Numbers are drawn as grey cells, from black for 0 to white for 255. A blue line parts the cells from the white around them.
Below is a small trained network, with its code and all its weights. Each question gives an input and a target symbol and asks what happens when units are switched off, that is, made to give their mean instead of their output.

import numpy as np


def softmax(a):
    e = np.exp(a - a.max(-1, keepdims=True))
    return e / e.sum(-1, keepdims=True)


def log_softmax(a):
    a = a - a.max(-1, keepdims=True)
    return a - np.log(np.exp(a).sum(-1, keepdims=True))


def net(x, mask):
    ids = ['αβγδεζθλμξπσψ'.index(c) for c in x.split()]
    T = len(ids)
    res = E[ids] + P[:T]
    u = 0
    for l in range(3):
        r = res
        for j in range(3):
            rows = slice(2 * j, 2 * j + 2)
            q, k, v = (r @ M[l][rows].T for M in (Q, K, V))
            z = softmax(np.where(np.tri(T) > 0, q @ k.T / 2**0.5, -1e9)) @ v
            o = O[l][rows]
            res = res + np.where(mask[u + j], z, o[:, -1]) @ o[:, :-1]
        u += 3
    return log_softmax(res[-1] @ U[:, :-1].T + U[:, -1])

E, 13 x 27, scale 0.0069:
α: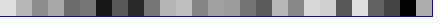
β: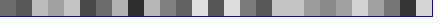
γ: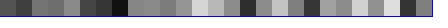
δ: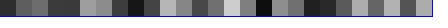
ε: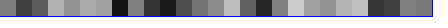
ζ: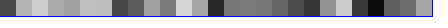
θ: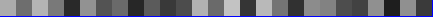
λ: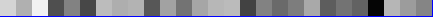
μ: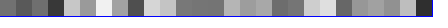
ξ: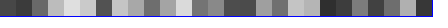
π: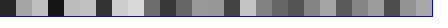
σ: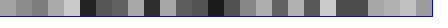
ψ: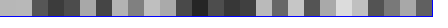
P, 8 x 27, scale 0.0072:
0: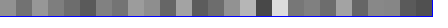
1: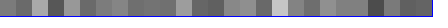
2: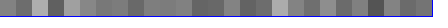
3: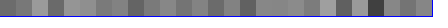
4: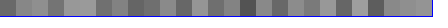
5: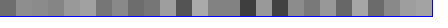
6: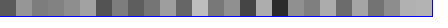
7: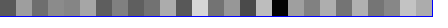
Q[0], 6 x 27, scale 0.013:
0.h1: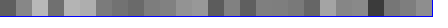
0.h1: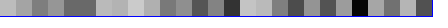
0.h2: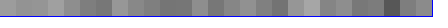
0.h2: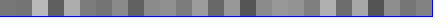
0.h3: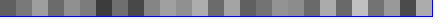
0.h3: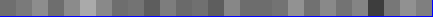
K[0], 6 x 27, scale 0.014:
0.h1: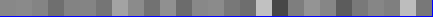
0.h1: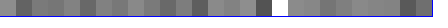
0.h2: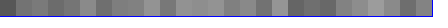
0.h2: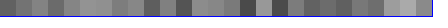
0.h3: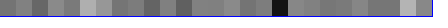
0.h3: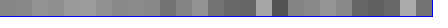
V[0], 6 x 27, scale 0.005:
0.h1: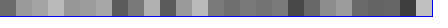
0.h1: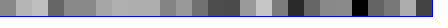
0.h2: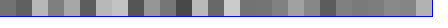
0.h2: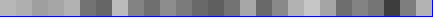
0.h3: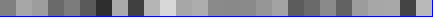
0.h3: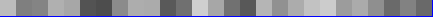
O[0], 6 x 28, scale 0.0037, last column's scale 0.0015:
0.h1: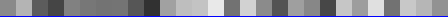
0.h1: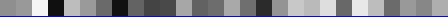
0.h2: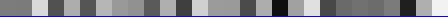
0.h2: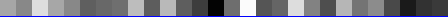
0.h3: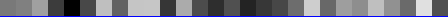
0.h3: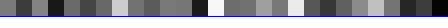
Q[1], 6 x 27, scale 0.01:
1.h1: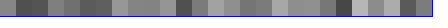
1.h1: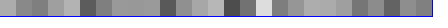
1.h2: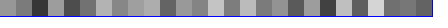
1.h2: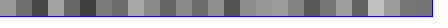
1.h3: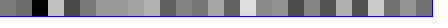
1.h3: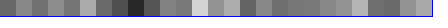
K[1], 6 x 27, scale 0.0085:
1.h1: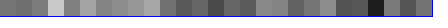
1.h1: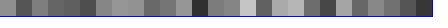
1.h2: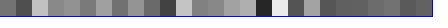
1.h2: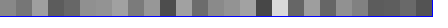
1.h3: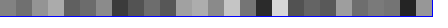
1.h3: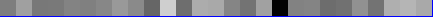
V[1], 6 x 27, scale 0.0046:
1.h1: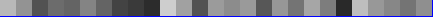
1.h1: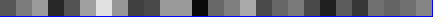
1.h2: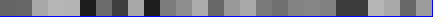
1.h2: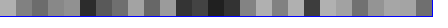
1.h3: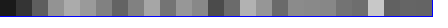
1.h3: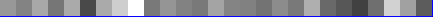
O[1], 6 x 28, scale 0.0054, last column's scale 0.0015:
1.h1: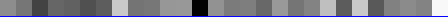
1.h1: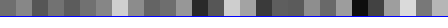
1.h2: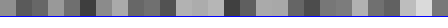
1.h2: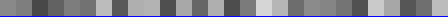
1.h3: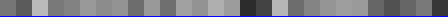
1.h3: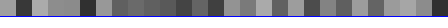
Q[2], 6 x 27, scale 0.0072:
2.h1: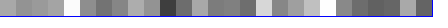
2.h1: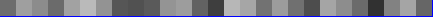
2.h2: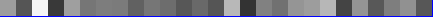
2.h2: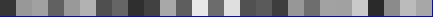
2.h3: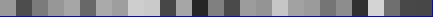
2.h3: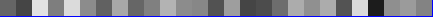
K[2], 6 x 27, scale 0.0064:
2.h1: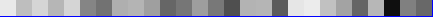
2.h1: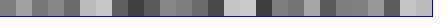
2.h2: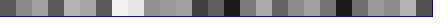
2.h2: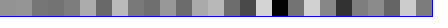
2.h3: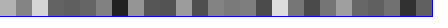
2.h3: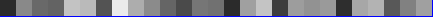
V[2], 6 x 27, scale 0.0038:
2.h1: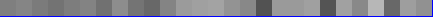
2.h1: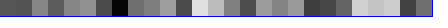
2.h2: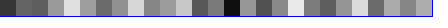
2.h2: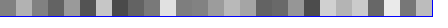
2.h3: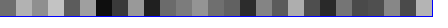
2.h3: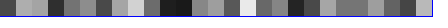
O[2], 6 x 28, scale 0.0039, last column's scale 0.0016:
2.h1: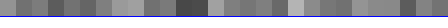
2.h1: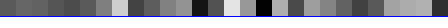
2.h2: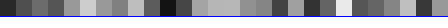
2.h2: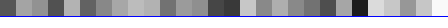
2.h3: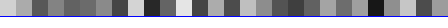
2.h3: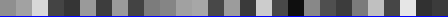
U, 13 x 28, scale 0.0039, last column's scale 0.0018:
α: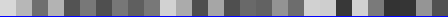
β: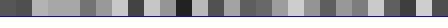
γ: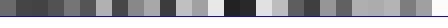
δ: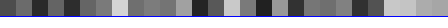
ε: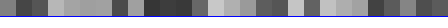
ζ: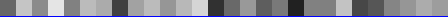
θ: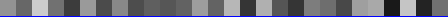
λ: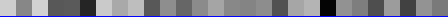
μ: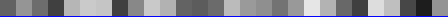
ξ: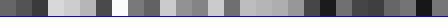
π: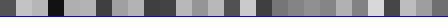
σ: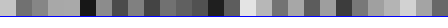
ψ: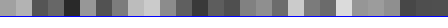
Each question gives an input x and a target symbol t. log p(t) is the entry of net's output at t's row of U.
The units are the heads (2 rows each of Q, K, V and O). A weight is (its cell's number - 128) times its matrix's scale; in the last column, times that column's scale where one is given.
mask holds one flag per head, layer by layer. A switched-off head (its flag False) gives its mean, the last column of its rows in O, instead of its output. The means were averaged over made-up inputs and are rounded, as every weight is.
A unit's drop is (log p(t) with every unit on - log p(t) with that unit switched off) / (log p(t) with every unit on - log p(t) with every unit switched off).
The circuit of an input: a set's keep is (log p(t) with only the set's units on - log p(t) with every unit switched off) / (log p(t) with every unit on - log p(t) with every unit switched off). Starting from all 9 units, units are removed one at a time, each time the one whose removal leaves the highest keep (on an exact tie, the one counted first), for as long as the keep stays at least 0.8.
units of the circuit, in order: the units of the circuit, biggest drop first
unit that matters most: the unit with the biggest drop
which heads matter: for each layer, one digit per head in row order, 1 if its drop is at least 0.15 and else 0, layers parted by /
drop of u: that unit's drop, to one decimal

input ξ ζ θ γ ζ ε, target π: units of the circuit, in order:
0.h1, 1.h3
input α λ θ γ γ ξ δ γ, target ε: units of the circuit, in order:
2.h2, 2.h3
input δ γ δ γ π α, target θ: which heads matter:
000 / 000 / 001
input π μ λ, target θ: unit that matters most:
2.h3
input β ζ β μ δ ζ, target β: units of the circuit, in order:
2.h3, 1.h3
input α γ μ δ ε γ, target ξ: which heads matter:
101 / 000 / 000
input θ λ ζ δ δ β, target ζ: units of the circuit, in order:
0.h3, 0.h1
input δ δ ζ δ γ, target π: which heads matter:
100 / 001 / 010
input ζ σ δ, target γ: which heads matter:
000 / 010 / 000
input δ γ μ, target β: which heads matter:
000 / 000 / 001
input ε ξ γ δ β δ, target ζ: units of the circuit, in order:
0.h3, 1.h1, 0.h1
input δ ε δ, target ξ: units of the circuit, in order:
0.h3, 0.h1
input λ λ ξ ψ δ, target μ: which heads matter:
000 / 010 / 000
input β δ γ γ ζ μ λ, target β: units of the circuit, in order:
2.h3
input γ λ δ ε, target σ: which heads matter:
000 / 001 / 010
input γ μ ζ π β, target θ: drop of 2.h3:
0.8
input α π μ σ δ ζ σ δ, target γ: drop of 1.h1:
0.2
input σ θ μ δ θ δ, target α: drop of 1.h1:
0.1
